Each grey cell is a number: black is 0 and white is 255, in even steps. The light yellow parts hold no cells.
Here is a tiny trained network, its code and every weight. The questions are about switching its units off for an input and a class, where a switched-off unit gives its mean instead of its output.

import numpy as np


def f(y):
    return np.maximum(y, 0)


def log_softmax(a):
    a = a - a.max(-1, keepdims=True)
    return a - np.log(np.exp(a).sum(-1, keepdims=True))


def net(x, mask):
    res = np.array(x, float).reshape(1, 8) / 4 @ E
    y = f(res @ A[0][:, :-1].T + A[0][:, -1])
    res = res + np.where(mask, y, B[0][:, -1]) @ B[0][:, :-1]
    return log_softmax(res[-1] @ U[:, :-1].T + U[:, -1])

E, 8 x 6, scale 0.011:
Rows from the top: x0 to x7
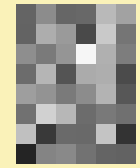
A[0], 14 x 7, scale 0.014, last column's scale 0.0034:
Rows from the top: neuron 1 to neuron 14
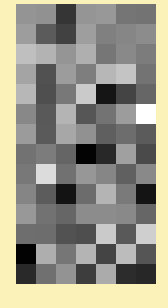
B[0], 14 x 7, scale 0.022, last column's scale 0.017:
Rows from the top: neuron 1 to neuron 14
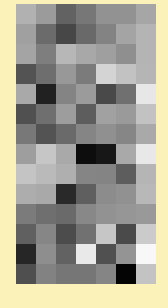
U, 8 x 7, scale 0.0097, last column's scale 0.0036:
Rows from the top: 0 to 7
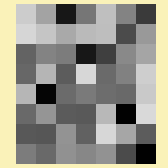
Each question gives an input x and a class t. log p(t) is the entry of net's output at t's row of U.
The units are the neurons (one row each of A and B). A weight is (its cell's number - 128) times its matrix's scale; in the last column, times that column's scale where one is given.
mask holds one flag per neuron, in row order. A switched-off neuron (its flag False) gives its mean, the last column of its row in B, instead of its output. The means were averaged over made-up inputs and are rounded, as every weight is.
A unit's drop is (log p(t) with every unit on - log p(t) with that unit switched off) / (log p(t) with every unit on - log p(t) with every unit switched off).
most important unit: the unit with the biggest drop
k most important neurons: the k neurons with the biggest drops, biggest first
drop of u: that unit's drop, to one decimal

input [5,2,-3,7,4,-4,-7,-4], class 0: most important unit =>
neuron 1
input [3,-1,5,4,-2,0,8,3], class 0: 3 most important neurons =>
(neuron 10; neuron 1; neuron 2)
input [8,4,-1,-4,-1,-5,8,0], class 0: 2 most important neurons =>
(neuron 10; neuron 2)
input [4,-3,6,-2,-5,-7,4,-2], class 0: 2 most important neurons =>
(neuron 10; neuron 2)
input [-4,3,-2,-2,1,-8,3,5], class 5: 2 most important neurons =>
(neuron 14; neuron 12)
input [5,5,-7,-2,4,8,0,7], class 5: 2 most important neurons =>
(neuron 14; neuron 12)
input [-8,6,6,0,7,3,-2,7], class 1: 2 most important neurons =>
(neuron 9; neuron 12)
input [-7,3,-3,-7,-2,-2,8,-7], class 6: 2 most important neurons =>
(neuron 4; neuron 6)
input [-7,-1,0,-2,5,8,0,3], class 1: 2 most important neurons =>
(neuron 9; neuron 13)
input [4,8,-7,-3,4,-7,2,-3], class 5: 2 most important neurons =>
(neuron 12; neuron 14)
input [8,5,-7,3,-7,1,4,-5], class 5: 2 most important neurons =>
(neuron 12; neuron 14)
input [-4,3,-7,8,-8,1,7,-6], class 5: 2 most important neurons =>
(neuron 14; neuron 12)
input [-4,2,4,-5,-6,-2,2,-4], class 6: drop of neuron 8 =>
0.1
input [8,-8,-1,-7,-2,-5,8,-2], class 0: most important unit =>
neuron 10
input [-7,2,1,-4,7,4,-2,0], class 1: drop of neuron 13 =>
0.2
